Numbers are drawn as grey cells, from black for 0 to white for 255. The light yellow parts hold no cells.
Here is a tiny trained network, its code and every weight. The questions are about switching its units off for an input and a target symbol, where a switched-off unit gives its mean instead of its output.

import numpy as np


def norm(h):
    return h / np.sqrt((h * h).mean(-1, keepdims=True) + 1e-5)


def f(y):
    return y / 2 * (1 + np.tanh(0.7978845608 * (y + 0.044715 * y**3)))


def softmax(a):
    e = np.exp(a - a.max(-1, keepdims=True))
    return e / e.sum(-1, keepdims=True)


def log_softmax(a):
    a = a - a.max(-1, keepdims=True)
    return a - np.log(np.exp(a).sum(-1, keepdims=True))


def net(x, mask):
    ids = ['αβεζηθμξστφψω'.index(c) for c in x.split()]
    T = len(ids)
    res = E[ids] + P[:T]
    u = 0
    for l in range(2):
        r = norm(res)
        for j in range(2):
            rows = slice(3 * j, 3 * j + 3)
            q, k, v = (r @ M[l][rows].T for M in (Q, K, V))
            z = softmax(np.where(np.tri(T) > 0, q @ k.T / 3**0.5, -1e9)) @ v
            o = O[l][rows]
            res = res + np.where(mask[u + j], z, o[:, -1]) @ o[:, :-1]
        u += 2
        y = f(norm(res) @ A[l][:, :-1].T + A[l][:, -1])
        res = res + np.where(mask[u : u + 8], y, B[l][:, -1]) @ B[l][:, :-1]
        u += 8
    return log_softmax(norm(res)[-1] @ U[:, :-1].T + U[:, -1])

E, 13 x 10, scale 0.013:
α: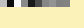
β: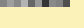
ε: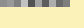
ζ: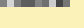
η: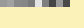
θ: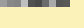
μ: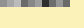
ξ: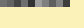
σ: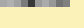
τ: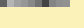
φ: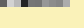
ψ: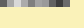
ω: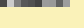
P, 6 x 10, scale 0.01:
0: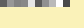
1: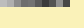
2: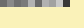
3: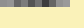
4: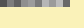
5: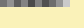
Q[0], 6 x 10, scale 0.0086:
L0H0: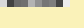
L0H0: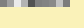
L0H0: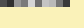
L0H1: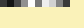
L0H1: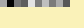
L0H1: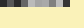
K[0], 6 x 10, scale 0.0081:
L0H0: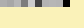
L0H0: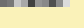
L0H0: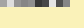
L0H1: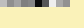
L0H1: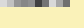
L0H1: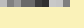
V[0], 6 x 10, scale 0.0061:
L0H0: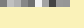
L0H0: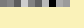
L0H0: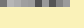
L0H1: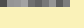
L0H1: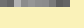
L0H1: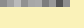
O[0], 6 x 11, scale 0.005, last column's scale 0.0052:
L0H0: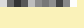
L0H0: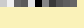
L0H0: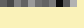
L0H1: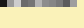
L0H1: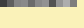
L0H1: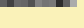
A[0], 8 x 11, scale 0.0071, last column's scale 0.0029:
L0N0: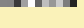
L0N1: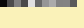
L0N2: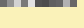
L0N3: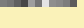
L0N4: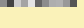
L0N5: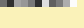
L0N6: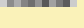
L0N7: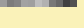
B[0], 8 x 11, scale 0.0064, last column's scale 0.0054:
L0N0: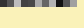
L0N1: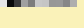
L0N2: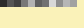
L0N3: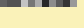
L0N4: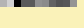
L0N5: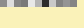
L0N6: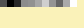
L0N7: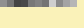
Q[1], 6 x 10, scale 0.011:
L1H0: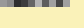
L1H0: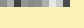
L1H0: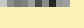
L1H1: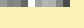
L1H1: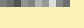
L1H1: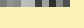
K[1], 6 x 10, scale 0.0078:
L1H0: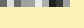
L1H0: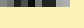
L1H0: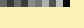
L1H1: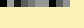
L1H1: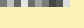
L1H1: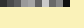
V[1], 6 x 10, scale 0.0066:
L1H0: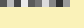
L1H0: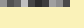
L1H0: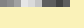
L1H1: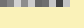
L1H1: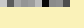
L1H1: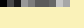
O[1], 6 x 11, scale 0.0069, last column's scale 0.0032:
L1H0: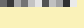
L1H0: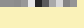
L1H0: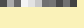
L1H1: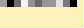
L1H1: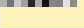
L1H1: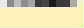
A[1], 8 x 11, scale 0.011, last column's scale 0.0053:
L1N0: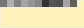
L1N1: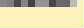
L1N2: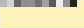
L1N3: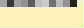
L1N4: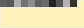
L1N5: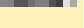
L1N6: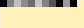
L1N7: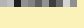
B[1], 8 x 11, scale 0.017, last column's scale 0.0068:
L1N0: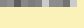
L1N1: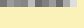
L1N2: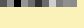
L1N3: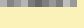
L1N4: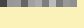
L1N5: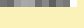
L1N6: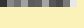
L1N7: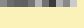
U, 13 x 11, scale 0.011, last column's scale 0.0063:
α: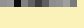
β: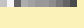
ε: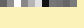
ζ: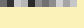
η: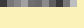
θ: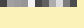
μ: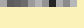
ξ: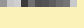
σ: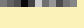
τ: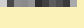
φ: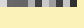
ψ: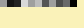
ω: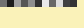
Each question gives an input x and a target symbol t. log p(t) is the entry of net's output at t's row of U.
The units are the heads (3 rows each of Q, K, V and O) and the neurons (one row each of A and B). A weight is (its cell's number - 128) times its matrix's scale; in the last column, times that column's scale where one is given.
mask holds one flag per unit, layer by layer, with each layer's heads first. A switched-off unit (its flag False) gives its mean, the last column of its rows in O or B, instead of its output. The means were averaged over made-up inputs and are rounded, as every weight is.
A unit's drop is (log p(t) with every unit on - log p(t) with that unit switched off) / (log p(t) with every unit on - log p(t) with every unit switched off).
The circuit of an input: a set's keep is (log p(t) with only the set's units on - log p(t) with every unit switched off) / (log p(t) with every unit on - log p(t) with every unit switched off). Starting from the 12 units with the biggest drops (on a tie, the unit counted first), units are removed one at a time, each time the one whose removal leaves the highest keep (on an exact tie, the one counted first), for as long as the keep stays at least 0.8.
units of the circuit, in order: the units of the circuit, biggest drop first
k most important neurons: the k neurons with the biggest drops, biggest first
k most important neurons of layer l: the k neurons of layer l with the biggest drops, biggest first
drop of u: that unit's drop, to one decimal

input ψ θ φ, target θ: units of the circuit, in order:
L1H0
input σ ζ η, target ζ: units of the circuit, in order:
L0H0, L1N3
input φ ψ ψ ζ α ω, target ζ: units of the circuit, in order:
L0N5, L1H1
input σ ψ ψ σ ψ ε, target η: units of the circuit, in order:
L1N6, L0H1
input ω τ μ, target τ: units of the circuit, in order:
L1H1, L0N2
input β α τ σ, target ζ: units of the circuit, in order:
L0N5, L1H1
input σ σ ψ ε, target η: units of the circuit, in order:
L0H1, L1N6
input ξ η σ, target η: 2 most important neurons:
L0N0, L1N6
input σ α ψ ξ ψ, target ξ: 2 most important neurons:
L0N7, L0N5
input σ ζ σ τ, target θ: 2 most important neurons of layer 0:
L0N6, L0N2
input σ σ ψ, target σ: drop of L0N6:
0.1
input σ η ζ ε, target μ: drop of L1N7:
0.4
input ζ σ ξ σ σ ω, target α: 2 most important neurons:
L1N2, L0N6
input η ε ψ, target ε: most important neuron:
L0N6
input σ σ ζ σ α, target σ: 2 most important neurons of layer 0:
L0N5, L0N4
